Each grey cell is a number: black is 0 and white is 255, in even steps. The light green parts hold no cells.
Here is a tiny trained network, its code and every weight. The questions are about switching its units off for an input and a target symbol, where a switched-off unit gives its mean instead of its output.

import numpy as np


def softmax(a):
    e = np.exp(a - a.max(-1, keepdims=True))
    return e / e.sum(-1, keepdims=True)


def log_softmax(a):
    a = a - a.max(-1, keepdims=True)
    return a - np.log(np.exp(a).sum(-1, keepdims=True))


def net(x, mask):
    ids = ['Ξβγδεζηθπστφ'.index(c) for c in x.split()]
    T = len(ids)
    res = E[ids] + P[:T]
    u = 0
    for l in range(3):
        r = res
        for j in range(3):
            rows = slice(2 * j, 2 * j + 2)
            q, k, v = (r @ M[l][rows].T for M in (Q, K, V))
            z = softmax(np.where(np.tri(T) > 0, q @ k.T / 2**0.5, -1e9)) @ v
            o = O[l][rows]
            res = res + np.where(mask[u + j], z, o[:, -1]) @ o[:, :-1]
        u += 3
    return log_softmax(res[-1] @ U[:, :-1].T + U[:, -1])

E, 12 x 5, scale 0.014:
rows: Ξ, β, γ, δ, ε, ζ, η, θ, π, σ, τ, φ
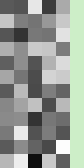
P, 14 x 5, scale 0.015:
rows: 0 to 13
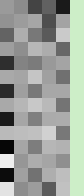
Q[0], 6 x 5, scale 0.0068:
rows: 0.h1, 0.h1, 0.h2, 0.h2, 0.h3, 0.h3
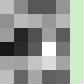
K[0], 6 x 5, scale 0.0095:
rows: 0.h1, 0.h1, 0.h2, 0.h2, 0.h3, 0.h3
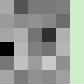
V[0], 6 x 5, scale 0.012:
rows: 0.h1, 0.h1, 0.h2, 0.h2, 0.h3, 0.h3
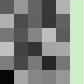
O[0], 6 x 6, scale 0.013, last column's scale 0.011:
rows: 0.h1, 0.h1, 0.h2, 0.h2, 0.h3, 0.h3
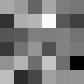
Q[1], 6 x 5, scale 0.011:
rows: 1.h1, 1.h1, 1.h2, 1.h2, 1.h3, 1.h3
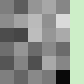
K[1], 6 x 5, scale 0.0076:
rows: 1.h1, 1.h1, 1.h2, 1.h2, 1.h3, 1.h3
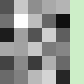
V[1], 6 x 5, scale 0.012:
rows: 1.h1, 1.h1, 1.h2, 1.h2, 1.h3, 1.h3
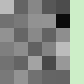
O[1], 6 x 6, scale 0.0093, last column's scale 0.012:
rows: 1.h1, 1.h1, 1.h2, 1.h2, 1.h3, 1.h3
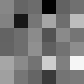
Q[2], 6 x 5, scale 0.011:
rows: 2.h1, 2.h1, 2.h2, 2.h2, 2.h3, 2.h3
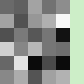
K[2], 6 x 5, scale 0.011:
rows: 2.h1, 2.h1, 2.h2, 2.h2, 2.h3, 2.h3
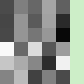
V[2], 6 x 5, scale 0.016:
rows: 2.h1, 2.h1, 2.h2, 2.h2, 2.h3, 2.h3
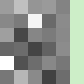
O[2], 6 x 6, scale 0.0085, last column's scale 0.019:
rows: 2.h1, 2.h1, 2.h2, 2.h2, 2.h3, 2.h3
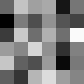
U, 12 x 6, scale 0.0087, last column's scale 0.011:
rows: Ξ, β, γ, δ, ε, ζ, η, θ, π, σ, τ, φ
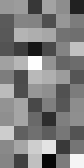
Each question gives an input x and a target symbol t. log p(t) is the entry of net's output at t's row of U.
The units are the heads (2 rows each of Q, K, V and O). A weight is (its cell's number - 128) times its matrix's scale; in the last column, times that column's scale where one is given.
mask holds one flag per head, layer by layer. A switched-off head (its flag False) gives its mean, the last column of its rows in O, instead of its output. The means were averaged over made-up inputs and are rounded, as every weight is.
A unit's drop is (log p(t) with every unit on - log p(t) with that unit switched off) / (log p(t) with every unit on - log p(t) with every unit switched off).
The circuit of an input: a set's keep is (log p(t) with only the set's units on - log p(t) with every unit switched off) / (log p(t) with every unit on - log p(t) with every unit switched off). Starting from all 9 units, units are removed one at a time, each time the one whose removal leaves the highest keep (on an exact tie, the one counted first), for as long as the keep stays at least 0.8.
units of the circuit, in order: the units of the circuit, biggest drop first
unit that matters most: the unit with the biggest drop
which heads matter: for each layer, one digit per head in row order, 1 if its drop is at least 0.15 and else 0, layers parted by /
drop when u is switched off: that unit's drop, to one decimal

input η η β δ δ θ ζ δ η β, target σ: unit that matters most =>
1.h1
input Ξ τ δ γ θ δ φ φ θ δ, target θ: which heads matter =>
101 / 110 / 011
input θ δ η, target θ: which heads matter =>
111 / 000 / 101
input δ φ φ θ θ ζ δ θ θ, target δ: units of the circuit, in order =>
[2.h1; 0.h1]
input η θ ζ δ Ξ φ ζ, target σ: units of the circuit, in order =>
[2.h1; 2.h3]
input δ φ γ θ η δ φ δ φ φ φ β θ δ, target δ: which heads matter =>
100 / 101 / 100
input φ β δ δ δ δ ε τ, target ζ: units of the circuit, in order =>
[0.h1; 0.h3; 1.h3; 2.h3]
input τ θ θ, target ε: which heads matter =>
101 / 001 / 100
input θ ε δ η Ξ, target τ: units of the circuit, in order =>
[0.h1; 0.h3; 2.h1]
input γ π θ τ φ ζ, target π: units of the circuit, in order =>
[2.h3; 0.h1; 1.h1]
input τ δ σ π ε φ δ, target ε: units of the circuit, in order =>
[0.h1; 0.h3; 2.h1]
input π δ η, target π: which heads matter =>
101 / 110 / 101
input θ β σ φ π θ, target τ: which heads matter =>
111 / 010 / 100
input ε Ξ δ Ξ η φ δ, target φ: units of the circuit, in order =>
[1.h1; 2.h2]
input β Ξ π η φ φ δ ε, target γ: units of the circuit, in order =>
[0.h3; 0.h1; 2.h3; 2.h1]
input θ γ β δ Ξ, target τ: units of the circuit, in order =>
[0.h3; 2.h1]
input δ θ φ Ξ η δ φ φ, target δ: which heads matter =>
000 / 000 / 110
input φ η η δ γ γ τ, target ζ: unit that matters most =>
0.h3
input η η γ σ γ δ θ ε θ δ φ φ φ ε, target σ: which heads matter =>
100 / 110 / 101
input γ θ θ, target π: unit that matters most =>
0.h1
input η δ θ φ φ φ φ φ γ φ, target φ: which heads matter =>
101 / 100 / 000
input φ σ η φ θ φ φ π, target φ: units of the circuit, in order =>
[2.h2; 1.h1]
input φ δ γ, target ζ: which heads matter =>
001 / 001 / 000
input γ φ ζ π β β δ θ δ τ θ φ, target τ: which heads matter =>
111 / 101 / 101
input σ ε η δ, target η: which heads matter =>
110 / 111 / 101
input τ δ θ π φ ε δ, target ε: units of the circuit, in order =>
[2.h1; 0.h1; 0.h3]
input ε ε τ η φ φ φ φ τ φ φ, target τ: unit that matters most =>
1.h1
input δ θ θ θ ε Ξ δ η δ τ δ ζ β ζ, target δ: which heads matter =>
100 / 100 / 100
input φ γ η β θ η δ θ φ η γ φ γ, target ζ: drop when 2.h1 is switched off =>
0.1
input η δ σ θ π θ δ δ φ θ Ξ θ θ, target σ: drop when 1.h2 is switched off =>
0.2
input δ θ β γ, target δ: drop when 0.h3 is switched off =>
0.1
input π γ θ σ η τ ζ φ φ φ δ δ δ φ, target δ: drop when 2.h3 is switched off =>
0.3
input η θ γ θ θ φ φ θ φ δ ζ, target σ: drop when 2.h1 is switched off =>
0.4
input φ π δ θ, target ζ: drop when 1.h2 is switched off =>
0.0
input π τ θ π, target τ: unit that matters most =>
1.h3
